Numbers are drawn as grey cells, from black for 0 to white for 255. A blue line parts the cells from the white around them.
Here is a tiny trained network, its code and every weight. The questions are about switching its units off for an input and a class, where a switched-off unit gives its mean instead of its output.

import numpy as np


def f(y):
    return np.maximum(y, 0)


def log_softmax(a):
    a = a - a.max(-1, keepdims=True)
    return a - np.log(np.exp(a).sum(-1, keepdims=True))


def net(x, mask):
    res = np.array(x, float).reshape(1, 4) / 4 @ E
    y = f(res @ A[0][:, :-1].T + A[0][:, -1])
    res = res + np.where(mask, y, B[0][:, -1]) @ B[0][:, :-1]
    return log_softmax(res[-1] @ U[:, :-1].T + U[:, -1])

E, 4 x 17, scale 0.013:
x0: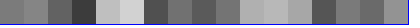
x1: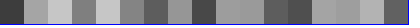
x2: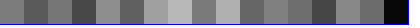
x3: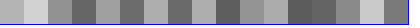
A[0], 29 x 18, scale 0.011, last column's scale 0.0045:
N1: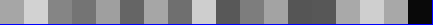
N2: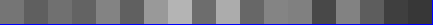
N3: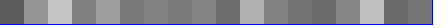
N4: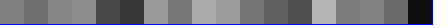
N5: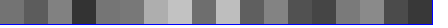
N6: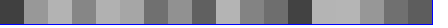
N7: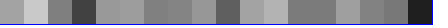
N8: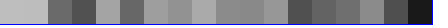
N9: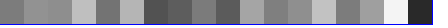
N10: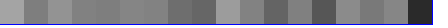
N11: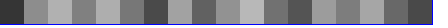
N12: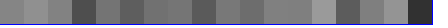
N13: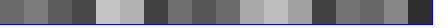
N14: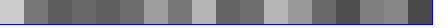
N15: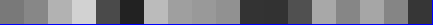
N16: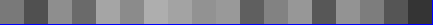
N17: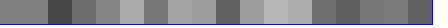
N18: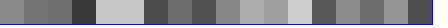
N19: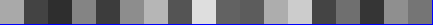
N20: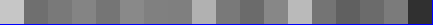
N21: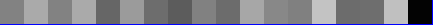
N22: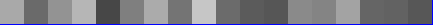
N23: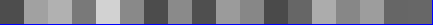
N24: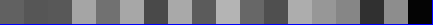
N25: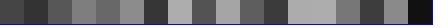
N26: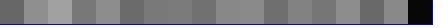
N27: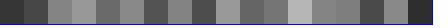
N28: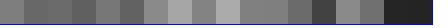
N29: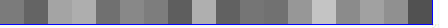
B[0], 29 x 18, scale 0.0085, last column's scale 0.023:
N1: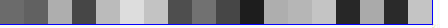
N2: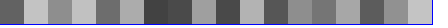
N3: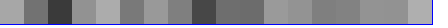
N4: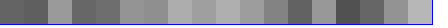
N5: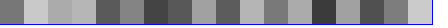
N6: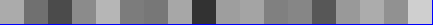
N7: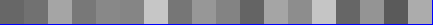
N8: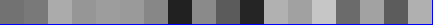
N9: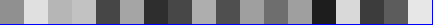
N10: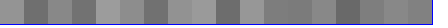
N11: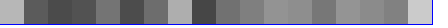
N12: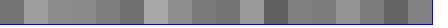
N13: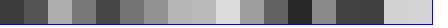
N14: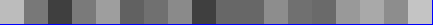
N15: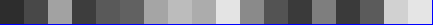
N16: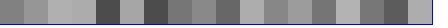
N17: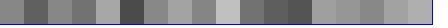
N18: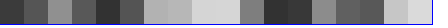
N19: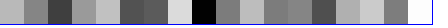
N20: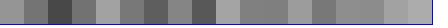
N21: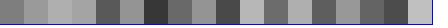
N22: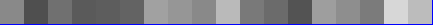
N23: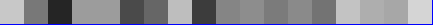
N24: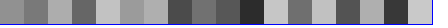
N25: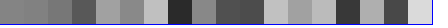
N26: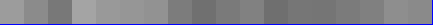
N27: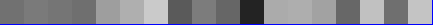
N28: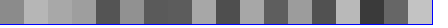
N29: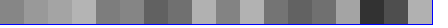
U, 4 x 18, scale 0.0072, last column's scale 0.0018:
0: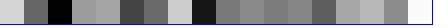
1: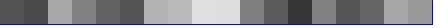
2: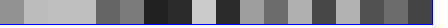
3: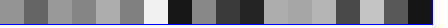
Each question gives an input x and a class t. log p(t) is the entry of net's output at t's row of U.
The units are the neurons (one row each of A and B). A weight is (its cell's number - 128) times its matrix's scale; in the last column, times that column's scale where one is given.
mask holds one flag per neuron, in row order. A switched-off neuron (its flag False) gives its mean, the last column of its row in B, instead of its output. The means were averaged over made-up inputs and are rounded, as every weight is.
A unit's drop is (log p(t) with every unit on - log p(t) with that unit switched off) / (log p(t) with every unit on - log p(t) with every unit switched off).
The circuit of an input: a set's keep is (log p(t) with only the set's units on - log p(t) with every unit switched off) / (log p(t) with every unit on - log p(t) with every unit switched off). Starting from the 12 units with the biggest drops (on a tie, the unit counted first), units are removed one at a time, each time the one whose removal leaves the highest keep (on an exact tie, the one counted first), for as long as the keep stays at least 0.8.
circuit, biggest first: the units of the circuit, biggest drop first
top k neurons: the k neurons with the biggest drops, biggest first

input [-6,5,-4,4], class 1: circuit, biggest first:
(N15)
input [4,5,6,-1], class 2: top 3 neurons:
(N5 N19 N28)
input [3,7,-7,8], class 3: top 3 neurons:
(N1 N19 N7)
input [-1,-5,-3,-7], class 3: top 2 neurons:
(N25 N24)
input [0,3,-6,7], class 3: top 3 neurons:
(N1 N5 N7)
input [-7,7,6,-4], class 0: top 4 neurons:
(N23 N6 N11 N18)
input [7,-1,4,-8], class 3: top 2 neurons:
(N25 N24)
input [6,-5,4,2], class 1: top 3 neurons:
(N13 N18 N23)
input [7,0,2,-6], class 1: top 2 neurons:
(N18 N13)
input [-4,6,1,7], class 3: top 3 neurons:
(N1 N19 N8)
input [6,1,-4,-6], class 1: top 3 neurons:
(N18 N13 N1)
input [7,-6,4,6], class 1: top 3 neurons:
(N13 N18 N23)
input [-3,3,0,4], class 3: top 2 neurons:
(N19 N1)
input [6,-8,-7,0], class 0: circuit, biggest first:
(N19)
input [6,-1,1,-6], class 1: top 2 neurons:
(N18 N13)
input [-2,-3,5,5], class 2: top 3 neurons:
(N5 N25 N28)
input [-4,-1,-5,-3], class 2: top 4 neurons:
(N9 N18 N13 N21)
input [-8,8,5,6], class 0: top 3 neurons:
(N23 N6 N3)
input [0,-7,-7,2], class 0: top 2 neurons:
(N19 N14)
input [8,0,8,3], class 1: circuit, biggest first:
(N13)
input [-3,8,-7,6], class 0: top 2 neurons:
(N23 N6)
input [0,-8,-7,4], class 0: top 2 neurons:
(N19 N14)
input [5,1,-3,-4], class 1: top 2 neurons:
(N18 N13)
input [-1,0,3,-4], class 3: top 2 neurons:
(N9 N25)
